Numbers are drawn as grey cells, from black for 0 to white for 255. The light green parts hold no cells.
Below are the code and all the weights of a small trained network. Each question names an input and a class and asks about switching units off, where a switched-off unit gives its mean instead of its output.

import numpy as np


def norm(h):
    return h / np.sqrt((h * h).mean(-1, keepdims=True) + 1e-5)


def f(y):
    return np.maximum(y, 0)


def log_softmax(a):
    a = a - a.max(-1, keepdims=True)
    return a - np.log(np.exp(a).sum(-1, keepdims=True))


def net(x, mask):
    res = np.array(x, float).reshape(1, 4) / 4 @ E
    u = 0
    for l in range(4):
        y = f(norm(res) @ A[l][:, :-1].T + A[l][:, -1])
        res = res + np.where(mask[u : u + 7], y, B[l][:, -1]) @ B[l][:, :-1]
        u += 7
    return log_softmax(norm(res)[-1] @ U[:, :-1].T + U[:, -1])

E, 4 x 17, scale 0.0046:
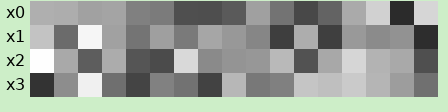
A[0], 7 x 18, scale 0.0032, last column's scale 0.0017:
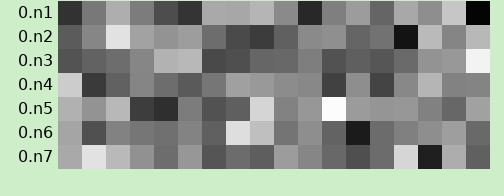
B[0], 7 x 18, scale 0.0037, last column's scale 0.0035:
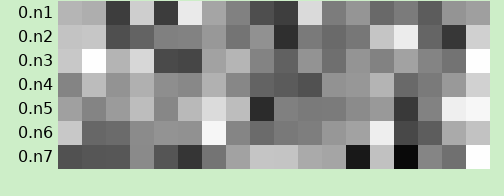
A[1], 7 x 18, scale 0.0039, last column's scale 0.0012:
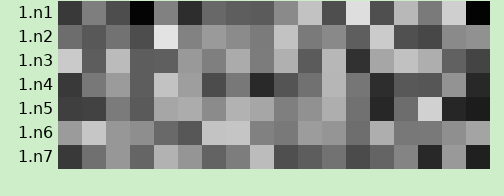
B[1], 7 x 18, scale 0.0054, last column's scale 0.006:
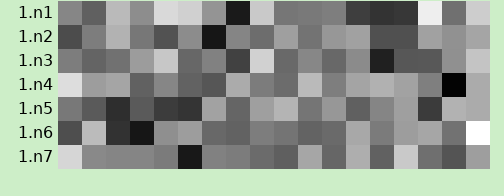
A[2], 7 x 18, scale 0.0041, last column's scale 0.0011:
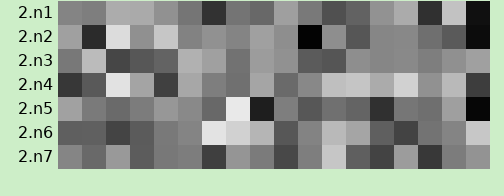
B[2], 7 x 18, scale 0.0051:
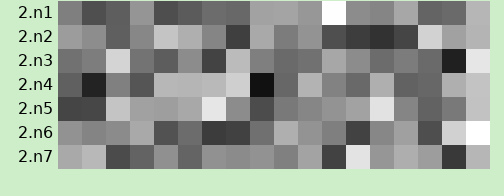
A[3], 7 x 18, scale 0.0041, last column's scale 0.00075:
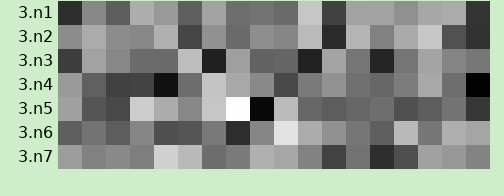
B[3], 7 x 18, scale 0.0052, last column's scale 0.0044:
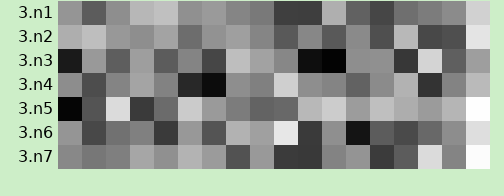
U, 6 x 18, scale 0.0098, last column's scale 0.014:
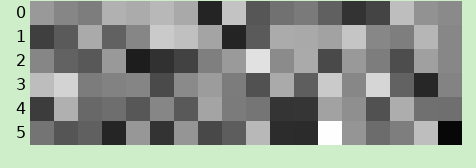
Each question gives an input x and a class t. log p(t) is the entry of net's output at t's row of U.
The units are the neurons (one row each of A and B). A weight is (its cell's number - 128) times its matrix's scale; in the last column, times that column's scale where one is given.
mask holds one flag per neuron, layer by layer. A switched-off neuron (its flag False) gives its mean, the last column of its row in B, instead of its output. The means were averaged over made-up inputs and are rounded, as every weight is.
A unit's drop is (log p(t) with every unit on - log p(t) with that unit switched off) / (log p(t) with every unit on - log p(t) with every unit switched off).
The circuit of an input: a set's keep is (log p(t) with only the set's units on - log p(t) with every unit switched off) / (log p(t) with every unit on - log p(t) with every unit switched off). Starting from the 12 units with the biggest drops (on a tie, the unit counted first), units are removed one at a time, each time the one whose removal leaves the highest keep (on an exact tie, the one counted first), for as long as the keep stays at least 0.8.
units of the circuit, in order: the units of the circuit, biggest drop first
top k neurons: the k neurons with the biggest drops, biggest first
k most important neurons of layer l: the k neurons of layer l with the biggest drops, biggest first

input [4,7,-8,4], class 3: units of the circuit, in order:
1.n7; 2.n7
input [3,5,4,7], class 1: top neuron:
2.n4
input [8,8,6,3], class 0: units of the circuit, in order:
1.n3; 2.n2
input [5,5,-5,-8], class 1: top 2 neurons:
2.n5; 1.n1
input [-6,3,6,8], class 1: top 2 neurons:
2.n4; 0.n5
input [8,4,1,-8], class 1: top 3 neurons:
3.n5; 2.n5; 2.n6
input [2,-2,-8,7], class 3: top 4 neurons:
1.n4; 1.n7; 2.n7; 3.n5
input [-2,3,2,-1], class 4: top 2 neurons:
1.n6; 1.n1
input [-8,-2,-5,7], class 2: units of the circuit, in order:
1.n5; 2.n6
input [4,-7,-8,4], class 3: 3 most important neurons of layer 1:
1.n4; 1.n7; 1.n3
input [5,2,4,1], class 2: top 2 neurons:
1.n1; 0.n7
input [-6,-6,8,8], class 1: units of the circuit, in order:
2.n4; 0.n5
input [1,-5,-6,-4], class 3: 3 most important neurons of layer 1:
1.n4; 1.n7; 1.n3
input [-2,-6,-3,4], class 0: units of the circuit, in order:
1.n1
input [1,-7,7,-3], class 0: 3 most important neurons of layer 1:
1.n1; 1.n4; 1.n7
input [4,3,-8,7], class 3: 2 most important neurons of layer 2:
2.n7; 2.n5
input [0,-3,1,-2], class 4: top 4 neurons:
3.n3; 2.n3; 0.n4; 1.n3
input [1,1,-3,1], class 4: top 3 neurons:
0.n3; 3.n3; 1.n6
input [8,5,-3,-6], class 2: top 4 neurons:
2.n1; 1.n1; 0.n7; 0.n5
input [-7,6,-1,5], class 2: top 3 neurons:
1.n5; 1.n1; 2.n6
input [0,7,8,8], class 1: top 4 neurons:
2.n4; 0.n5; 1.n1; 1.n4
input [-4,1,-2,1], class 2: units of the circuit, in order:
1.n5
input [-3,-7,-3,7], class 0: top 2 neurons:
1.n1; 3.n5
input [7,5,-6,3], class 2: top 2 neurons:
2.n1; 1.n1
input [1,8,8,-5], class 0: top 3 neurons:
1.n3; 0.n3; 2.n2
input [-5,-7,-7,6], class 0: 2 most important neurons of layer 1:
1.n1; 1.n6
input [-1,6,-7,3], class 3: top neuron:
2.n7
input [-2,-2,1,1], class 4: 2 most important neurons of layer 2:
2.n3; 2.n2
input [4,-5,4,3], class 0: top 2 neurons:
1.n1; 0.n3
